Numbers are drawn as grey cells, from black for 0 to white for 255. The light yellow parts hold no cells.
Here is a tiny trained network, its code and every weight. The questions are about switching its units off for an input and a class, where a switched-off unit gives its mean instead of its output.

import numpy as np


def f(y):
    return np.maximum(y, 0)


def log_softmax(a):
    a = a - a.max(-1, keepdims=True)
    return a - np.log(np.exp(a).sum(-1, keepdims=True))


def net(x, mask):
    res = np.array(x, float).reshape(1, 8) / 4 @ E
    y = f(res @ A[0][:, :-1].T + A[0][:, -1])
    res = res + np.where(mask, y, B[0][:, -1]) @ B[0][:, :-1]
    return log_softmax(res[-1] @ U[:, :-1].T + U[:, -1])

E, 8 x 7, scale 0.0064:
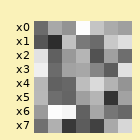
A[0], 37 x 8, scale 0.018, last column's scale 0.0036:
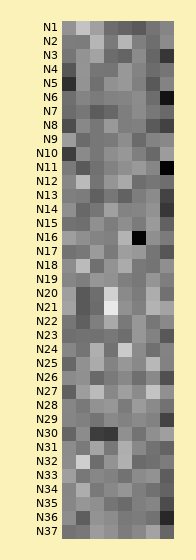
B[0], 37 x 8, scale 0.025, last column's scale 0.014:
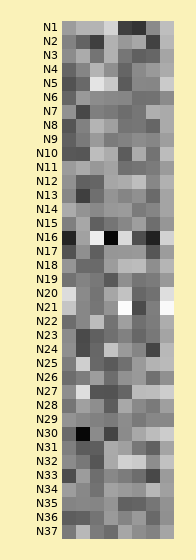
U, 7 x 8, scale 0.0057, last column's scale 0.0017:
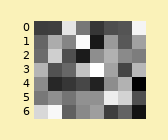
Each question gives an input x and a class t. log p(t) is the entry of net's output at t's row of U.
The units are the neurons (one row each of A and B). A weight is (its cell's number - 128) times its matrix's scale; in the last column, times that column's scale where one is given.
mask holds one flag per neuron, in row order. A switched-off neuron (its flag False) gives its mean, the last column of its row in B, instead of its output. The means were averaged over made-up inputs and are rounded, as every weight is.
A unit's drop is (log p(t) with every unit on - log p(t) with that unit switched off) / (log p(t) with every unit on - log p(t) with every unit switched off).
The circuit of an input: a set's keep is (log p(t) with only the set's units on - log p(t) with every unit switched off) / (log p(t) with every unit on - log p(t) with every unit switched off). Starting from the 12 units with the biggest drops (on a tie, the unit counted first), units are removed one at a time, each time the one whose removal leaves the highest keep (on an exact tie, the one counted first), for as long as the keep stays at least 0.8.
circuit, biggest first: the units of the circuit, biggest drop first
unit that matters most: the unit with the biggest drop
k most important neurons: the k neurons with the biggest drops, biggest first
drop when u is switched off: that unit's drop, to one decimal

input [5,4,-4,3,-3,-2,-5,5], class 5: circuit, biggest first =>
[N27, N25]
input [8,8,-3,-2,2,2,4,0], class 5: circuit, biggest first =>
[N27]
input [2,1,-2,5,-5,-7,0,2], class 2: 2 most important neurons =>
[N21, N20]
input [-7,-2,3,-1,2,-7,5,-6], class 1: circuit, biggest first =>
[N21, N1]
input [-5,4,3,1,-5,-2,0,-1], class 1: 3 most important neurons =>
[N16, N21, N30]
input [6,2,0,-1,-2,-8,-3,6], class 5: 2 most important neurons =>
[N16, N1]
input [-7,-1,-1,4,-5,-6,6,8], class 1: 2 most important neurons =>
[N1, N16]
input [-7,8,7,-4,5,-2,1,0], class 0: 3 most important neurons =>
[N21, N20, N32]
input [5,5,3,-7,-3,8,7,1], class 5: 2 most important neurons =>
[N27, N21]
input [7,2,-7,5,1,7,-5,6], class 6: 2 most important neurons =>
[N27, N25]
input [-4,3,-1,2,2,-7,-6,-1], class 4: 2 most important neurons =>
[N21, N16]
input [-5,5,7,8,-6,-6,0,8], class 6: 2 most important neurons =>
[N5, N10]
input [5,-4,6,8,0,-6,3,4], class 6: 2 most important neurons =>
[N30, N1]
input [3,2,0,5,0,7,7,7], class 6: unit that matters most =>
N27
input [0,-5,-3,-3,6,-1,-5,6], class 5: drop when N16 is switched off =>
0.2
